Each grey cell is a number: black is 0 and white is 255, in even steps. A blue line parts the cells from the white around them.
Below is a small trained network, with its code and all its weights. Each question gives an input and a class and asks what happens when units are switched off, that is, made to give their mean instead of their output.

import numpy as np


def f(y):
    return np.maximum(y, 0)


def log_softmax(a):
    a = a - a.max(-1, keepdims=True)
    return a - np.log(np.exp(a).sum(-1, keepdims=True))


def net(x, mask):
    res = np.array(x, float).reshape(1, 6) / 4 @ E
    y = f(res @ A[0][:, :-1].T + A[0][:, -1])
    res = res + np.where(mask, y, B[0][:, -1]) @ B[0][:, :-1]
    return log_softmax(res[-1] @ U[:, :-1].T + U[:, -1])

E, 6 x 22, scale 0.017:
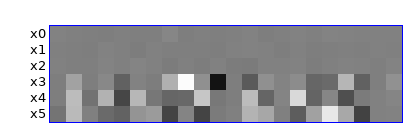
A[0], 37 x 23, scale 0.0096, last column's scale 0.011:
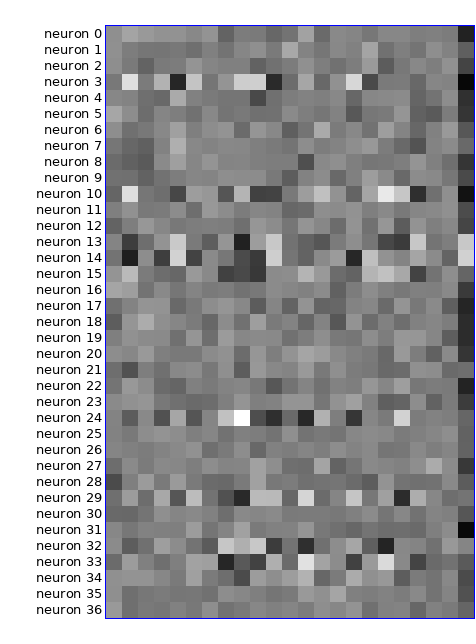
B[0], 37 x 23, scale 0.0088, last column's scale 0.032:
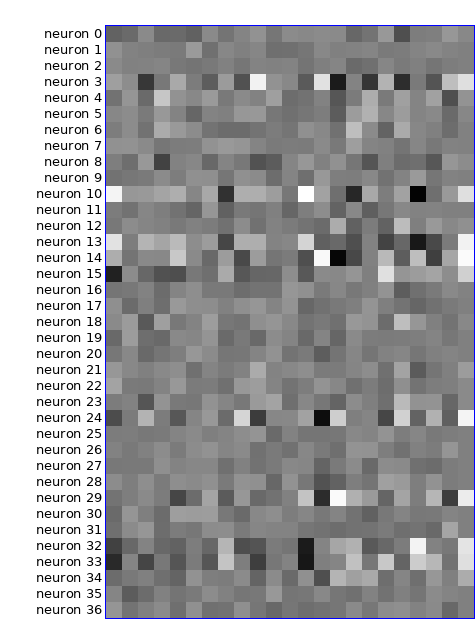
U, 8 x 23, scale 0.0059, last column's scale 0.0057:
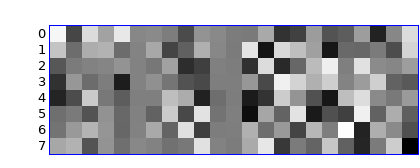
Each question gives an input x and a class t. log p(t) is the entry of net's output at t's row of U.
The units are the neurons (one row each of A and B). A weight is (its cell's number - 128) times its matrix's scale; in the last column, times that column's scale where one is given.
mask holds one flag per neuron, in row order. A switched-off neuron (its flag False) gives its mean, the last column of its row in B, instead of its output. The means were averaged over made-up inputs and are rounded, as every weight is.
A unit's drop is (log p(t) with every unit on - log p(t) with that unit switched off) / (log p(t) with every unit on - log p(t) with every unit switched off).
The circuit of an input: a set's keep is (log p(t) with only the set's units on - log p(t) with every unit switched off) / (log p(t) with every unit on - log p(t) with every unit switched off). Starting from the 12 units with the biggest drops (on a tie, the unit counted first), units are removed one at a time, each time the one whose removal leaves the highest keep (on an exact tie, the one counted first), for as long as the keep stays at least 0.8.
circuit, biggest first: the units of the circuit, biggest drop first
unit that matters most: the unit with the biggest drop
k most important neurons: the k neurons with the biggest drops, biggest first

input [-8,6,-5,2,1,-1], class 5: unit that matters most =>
neuron 24
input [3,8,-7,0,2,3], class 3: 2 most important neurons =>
neuron 14; neuron 13
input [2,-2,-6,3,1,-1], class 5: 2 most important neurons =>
neuron 29; neuron 24
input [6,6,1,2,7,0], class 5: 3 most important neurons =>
neuron 3; neuron 10; neuron 13
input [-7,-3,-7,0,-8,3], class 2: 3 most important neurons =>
neuron 14; neuron 13; neuron 29
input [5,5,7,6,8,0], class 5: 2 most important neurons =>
neuron 32; neuron 13
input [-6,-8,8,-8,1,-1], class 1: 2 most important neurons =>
neuron 29; neuron 13
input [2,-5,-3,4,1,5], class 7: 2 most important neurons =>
neuron 29; neuron 3
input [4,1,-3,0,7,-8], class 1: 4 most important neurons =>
neuron 13; neuron 29; neuron 14; neuron 33
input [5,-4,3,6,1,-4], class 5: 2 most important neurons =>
neuron 3; neuron 29
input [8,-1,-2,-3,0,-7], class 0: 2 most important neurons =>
neuron 24; neuron 13
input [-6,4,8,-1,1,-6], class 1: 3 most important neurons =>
neuron 14; neuron 13; neuron 3
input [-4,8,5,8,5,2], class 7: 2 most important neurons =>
neuron 10; neuron 3
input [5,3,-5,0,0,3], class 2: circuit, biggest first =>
neuron 13
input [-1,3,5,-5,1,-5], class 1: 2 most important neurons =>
neuron 29; neuron 3
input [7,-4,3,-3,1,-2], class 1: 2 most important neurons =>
neuron 3; neuron 14
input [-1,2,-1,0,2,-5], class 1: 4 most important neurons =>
neuron 14; neuron 33; neuron 13; neuron 3
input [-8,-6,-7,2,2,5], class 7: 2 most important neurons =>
neuron 10; neuron 24
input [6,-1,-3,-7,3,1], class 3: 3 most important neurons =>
neuron 33; neuron 10; neuron 15
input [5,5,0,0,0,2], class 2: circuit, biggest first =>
neuron 13
